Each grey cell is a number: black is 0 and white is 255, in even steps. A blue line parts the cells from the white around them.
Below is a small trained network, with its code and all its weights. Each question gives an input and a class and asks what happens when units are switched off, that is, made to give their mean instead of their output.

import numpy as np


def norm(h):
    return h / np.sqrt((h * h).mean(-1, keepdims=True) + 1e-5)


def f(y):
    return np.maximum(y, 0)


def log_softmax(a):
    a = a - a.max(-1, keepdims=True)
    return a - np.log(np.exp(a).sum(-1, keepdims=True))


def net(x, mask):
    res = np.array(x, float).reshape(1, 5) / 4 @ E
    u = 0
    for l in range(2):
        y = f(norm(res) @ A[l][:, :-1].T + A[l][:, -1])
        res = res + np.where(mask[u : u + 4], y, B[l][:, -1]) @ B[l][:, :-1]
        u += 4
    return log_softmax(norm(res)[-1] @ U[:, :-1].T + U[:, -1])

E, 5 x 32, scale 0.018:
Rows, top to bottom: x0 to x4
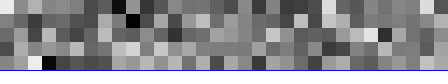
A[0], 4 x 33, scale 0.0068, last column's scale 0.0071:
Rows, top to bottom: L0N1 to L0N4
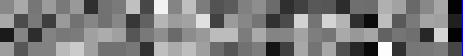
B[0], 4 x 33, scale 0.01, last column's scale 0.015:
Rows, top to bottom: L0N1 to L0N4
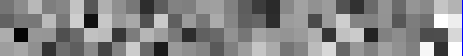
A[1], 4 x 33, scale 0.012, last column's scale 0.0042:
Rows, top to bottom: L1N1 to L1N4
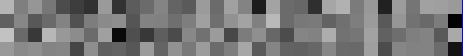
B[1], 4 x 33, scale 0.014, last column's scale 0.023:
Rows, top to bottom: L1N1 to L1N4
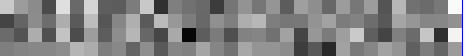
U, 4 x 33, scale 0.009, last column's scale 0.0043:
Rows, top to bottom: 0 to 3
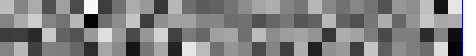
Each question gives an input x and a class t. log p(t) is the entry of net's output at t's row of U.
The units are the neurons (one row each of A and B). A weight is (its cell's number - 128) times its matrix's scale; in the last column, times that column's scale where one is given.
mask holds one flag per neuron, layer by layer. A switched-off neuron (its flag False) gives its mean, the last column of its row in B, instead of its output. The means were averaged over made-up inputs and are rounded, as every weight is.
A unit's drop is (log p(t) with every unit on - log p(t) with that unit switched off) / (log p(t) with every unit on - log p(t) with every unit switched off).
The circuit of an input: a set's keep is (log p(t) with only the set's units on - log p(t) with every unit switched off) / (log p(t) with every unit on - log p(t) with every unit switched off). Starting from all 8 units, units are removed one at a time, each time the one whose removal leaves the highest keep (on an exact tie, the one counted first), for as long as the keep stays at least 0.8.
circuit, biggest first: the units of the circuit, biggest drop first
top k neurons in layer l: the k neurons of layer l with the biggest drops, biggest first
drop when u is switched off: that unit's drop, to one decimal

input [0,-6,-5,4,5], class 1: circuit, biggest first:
L1N1; L1N3
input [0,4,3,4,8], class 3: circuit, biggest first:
L1N3
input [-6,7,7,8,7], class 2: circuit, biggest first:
L1N3; L0N3
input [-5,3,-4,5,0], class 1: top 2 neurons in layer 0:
L0N4; L0N2
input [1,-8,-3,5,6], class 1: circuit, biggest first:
L1N1; L1N3
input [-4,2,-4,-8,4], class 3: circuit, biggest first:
L0N2; L1N3
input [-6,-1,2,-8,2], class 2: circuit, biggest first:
L1N3; L0N4
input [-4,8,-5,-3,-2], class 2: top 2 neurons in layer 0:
L0N2; L0N3
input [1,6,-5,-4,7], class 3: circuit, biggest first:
L0N2; L1N3
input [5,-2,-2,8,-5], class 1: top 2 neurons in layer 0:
L0N1; L0N3
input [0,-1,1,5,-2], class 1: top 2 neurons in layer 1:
L1N1; L1N3
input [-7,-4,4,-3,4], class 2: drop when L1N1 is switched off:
0.2
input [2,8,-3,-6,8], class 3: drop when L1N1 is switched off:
0.0
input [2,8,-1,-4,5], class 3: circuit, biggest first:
L0N2
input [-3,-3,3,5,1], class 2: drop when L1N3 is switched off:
0.2
